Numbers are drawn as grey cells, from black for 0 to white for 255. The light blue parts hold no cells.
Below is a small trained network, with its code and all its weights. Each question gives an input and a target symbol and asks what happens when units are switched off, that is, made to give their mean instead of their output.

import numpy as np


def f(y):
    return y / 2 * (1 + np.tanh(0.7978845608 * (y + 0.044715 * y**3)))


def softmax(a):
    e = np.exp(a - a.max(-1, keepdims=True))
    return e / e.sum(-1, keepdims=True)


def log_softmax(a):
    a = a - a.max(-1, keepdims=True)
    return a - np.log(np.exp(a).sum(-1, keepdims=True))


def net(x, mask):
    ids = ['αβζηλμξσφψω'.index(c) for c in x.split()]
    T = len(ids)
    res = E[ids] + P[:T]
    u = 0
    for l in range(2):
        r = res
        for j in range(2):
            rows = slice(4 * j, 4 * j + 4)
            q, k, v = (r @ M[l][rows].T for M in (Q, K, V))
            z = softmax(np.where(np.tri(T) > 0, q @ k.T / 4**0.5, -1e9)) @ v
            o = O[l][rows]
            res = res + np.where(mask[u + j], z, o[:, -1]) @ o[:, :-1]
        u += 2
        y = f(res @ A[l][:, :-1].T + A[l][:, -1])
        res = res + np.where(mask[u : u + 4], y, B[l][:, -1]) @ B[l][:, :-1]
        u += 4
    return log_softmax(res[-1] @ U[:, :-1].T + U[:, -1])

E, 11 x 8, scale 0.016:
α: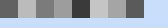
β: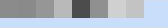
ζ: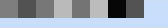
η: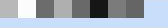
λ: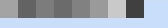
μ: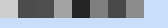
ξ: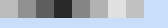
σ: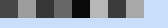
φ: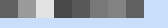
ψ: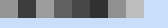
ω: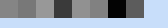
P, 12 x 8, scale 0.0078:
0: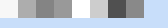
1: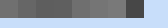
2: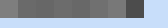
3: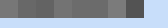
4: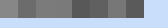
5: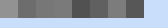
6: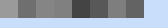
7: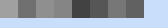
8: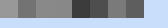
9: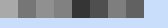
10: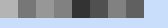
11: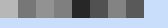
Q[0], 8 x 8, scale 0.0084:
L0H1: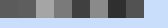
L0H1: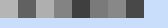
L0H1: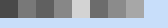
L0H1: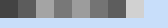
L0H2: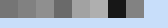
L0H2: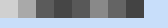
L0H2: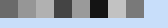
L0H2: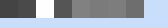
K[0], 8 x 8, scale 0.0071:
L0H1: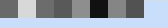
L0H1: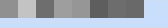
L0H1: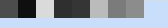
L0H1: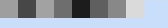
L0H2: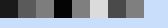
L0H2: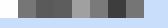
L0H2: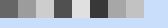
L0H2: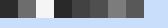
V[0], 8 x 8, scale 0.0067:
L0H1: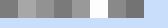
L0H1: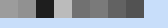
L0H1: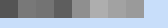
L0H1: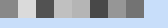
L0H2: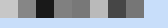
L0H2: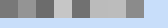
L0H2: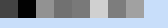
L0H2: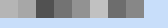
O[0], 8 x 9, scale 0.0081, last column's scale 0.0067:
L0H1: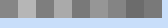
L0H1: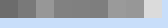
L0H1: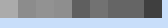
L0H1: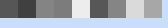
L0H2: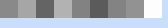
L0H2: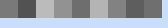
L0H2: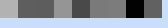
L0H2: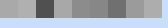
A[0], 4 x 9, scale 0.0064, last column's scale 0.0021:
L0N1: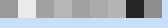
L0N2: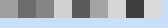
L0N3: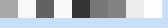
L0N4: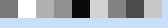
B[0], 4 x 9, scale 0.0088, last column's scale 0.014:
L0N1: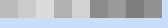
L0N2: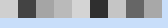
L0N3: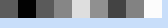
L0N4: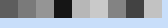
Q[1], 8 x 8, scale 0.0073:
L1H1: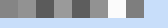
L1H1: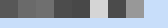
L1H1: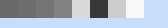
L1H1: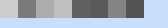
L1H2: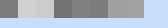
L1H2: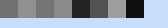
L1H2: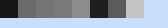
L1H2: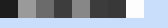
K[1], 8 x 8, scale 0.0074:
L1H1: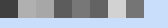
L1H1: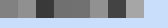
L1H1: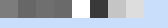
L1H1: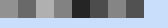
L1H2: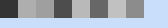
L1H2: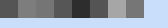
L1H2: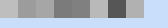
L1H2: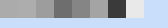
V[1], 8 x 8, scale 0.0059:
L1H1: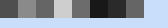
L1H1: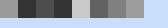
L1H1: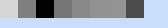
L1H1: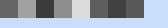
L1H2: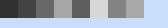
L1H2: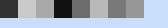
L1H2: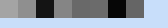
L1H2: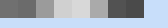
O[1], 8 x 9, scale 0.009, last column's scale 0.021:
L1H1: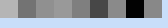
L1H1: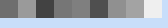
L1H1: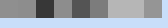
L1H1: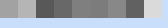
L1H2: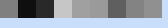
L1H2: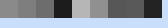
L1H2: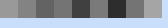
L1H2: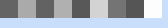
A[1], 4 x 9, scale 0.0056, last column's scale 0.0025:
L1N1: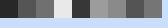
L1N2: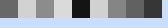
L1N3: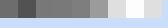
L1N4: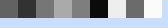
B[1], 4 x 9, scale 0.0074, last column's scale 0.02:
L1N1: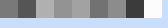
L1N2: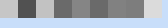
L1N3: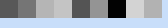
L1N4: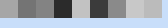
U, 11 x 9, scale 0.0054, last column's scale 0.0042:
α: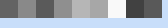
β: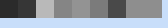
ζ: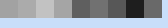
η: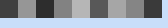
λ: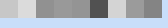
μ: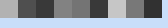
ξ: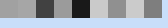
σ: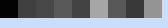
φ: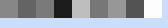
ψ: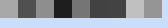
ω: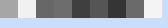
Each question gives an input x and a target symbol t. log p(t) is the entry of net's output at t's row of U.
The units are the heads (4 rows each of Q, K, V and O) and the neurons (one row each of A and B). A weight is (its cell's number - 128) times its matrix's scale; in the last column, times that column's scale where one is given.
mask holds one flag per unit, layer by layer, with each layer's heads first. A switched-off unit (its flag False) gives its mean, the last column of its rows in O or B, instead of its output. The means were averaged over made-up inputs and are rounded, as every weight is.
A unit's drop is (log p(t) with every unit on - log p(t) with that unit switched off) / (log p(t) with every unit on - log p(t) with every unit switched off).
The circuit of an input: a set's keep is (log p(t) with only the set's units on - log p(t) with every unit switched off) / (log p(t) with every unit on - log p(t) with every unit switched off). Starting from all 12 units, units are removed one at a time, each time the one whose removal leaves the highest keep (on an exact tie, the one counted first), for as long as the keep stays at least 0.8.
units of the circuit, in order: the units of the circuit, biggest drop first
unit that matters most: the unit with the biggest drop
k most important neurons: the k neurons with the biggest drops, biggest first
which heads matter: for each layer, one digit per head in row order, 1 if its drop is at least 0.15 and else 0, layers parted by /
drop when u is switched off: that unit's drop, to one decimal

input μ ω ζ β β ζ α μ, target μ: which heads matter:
01 / 10
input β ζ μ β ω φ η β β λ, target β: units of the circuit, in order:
[L0H2 L1H1]
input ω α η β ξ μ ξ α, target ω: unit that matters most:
L0H1
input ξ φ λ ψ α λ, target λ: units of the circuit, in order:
[L0N2 L1H2 L0H1 L0N3]
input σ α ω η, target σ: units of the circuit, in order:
[L1H2 L0N3 L0N2 L1N4]
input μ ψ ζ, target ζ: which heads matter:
00 / 10
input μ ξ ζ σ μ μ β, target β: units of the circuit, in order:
[L0N2 L1H1 L1N3]
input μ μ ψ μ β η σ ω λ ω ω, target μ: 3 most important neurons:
[L0N3 L0N4 L1N3]
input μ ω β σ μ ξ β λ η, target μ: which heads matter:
01 / 11
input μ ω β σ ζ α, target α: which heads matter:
10 / 00
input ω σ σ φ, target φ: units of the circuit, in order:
[L1H2 L0H1 L0N4]
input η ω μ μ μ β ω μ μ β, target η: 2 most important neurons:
[L0N3 L1N2]
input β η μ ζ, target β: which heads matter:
10 / 11
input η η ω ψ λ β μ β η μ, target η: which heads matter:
11 / 10
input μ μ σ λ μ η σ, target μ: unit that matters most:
L1H1
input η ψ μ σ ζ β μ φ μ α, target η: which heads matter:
11 / 10
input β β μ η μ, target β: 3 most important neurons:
[L0N2 L1N3 L0N3]
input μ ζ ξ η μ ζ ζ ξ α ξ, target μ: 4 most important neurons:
[L0N3 L0N4 L1N3 L1N2]
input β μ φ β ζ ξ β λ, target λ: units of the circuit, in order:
[L0N2 L1H2 L0N3 L0H1]
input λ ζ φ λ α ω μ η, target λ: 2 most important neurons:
[L0N1 L0N3]
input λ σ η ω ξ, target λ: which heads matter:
11 / 11
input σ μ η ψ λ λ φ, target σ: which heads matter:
11 / 01
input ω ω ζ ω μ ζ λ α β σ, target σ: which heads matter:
10 / 00
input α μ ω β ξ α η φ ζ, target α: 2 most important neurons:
[L0N1 L1N3]
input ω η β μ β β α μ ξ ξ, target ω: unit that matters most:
L0H2
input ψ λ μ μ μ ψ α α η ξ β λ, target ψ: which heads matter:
10 / 01
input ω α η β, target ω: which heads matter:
01 / 11
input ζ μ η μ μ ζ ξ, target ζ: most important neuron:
[L1N2]
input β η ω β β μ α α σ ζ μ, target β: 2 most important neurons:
[L0N3 L0N2]
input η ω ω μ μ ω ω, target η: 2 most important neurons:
[L0N3 L1N2]
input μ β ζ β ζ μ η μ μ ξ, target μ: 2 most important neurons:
[L0N3 L0N4]
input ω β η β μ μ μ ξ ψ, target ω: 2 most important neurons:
[L0N3 L0N2]
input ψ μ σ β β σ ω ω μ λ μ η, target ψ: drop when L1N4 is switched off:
0.1
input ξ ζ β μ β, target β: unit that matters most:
L1H1
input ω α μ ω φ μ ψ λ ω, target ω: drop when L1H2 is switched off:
0.2
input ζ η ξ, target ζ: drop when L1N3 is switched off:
-0.1
